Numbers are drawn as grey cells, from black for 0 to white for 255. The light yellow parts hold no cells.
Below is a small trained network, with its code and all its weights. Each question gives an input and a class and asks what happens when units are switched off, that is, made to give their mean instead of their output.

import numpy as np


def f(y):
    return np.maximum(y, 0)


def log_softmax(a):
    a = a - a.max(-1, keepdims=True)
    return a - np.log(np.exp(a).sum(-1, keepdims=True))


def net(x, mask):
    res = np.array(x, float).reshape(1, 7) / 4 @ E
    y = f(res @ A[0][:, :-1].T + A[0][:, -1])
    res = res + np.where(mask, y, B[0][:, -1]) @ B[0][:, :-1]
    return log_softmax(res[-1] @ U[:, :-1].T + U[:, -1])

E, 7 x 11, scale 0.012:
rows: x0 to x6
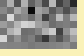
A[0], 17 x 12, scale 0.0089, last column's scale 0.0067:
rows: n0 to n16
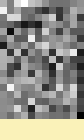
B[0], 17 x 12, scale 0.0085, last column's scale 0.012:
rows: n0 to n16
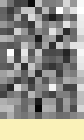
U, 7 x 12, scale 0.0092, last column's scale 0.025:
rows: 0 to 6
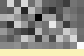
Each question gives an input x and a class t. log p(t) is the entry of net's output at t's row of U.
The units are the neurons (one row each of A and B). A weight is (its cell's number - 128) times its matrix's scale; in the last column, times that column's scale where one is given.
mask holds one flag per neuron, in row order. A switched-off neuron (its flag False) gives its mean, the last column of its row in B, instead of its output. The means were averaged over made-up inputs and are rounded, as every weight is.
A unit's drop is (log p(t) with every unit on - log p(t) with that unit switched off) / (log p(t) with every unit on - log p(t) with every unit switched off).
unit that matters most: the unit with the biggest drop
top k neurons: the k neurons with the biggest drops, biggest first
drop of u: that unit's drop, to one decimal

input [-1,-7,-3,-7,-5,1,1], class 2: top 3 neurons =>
[n5, n0, n14]
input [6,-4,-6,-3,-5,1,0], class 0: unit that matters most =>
n8
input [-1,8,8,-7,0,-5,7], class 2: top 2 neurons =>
[n15, n10]
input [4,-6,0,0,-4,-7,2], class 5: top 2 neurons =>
[n6, n15]
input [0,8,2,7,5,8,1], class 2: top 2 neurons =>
[n15, n6]
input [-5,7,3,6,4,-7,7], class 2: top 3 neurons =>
[n15, n1, n10]
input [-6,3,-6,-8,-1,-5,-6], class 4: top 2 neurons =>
[n3, n12]
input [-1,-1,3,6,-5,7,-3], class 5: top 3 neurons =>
[n1, n3, n2]
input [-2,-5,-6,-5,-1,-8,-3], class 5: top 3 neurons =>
[n6, n12, n0]
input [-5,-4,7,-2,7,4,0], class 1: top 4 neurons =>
[n2, n13, n4, n8]
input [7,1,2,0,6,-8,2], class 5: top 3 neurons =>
[n6, n7, n9]
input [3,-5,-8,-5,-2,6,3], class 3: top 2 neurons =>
[n4, n6]
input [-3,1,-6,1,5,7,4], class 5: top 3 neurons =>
[n1, n12, n9]
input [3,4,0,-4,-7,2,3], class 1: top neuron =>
[n9]
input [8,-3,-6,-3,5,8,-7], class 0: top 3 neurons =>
[n8, n6, n12]
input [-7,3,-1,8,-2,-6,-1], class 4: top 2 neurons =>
[n0, n11]
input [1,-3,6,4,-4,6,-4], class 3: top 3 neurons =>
[n12, n6, n2]
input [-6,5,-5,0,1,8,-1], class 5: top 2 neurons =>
[n1, n8]
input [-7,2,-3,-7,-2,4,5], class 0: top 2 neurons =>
[n7, n0]
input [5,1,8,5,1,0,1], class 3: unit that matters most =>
n12
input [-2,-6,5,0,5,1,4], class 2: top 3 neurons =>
[n5, n14, n9]
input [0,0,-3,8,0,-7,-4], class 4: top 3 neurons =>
[n0, n1, n11]
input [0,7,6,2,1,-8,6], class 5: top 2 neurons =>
[n6, n5]
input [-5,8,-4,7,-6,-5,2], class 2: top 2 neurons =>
[n10, n15]
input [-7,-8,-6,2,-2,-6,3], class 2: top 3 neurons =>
[n5, n14, n8]
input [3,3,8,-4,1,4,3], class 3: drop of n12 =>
1.0
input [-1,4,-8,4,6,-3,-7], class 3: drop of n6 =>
0.0
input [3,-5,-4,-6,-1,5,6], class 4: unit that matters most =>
n3
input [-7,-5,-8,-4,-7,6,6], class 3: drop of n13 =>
0.1
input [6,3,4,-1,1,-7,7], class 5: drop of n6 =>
1.0
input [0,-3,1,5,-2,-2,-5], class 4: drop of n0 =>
0.3
